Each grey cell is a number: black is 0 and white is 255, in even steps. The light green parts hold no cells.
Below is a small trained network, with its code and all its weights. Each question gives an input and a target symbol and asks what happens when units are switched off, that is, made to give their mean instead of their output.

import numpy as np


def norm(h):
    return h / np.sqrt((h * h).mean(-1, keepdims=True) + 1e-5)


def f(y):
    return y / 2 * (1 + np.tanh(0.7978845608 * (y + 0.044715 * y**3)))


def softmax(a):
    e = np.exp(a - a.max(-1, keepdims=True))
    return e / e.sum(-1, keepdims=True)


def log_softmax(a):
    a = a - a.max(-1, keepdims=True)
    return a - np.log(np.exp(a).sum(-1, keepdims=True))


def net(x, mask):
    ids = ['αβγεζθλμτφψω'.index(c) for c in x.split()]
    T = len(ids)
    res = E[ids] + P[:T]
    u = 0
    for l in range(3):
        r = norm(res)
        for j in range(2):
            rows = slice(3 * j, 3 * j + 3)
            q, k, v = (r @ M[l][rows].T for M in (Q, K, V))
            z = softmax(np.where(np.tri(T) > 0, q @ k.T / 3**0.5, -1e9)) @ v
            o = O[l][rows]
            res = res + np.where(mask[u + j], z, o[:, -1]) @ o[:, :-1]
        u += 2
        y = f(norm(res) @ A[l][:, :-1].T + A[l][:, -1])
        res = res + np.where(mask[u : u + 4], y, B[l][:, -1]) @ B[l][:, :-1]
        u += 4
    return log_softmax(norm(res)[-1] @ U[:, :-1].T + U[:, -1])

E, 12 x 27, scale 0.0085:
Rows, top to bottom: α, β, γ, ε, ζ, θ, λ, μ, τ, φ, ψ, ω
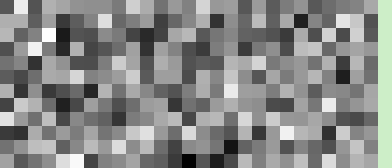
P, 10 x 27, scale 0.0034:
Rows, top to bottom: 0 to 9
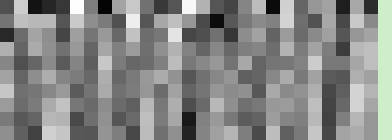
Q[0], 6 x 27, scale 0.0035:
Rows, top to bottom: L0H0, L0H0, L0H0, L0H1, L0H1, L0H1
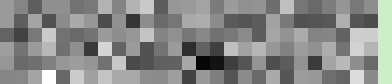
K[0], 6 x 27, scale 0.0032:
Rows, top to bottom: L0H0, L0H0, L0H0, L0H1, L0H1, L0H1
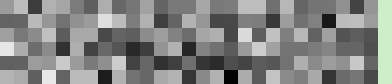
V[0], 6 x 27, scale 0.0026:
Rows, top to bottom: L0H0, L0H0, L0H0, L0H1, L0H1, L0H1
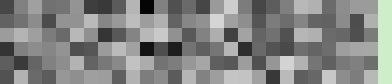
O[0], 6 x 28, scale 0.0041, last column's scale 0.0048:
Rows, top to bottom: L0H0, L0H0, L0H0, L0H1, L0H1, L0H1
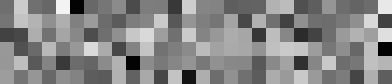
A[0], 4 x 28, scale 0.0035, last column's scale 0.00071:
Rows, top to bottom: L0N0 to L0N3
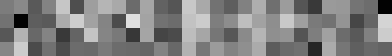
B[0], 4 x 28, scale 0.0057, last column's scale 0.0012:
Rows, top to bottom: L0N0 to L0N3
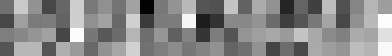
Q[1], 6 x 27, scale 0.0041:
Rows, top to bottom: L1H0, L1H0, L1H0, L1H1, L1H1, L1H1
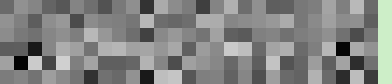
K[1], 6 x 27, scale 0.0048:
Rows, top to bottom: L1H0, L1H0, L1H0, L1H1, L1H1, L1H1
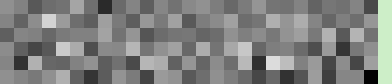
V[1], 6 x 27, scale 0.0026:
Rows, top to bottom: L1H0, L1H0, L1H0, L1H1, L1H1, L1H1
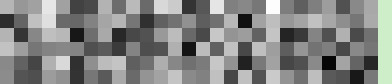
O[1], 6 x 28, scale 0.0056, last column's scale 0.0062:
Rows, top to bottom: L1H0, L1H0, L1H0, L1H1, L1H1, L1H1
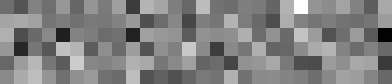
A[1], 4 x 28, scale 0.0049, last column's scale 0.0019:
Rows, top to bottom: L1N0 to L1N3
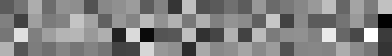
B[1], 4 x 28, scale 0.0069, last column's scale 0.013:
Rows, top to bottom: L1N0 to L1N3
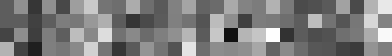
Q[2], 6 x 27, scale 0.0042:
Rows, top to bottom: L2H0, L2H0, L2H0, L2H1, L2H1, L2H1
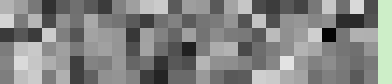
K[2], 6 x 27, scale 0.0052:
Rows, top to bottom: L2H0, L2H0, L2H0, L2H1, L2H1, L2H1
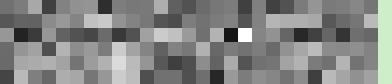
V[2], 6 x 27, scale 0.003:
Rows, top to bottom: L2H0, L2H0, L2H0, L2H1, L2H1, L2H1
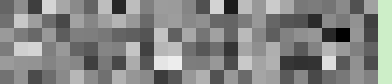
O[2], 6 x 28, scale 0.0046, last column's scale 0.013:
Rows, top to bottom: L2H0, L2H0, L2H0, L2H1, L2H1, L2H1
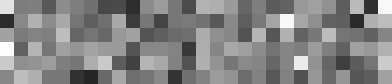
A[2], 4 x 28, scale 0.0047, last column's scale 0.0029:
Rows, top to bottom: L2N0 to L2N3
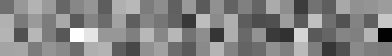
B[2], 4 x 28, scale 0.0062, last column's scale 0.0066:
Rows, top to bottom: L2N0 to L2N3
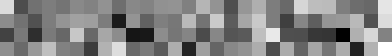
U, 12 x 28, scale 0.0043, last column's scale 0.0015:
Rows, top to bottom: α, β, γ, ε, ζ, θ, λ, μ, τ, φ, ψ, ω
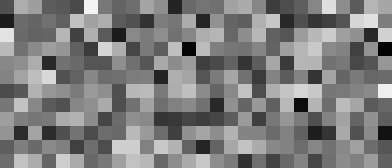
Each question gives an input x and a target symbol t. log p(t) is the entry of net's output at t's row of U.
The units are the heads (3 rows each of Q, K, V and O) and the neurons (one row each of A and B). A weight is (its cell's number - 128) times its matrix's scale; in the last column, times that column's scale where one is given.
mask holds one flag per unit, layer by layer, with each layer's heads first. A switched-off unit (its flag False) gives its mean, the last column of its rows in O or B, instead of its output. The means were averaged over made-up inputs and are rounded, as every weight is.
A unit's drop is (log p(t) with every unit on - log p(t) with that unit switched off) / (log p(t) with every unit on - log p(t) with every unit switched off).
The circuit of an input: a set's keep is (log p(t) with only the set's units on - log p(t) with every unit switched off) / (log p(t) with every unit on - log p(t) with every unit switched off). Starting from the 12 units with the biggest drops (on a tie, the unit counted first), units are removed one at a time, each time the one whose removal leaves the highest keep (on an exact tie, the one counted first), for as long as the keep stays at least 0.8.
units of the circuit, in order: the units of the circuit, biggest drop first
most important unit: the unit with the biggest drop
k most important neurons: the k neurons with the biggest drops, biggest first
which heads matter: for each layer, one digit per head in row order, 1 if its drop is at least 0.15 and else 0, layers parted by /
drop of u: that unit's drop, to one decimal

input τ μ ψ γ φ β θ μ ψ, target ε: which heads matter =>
11 / 00 / 00
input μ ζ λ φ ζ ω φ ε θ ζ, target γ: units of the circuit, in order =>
(L1N2, L2N1)
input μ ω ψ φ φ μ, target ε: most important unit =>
L1H0
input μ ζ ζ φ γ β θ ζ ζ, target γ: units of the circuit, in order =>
(L1H0, L1N2, L2N1)
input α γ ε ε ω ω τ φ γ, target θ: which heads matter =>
01 / 11 / 10
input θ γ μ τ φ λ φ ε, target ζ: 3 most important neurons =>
(L1N2, L2N3, L2N0)
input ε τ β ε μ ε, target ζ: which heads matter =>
01 / 00 / 10
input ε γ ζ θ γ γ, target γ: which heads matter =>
01 / 10 / 10
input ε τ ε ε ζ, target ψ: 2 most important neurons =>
(L1N2, L0N3)
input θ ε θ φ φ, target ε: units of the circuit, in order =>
(L1H1, L2N3, L1N0)
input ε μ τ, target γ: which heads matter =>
10 / 00 / 00
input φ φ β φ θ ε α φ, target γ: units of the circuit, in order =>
(L1N2, L2N1)
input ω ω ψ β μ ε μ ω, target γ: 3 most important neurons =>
(L2N1, L1N2, L0N1)
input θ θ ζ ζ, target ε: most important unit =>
L0H1
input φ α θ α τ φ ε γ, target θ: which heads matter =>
01 / 01 / 10
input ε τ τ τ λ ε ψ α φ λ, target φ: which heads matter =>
01 / 01 / 01
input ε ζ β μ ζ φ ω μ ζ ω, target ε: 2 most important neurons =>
(L0N3, L2N1)
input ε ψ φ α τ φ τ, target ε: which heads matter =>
11 / 11 / 11
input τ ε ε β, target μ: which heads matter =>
11 / 00 / 10
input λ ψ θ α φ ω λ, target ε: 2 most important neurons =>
(L0N1, L2N3)
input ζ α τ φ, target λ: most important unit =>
L0H1
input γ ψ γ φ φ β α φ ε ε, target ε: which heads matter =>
01 / 11 / 10
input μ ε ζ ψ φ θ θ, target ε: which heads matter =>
10 / 11 / 10
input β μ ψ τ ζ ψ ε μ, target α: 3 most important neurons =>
(L1N2, L0N3, L2N3)
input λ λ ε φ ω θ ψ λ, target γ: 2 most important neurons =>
(L2N1, L1N2)
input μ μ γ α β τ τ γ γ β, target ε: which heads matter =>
11 / 11 / 01
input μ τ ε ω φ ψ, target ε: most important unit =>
L0H1
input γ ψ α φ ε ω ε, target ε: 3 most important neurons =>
(L0N0, L0N1, L2N3)
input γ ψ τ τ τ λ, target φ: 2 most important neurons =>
(L1N3, L0N1)
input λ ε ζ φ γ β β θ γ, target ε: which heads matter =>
11 / 11 / 00
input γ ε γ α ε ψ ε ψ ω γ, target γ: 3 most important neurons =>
(L0N1, L1N2, L2N1)
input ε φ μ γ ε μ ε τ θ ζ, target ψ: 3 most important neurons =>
(L1N2, L2N3, L0N3)
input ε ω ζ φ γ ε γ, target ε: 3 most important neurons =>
(L0N1, L2N3, L2N1)
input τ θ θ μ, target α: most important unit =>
L0H0
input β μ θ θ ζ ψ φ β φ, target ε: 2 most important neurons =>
(L0N1, L2N3)
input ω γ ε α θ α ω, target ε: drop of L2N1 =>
0.1
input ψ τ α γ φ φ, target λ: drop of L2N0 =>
0.2
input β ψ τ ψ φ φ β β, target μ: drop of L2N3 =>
0.2
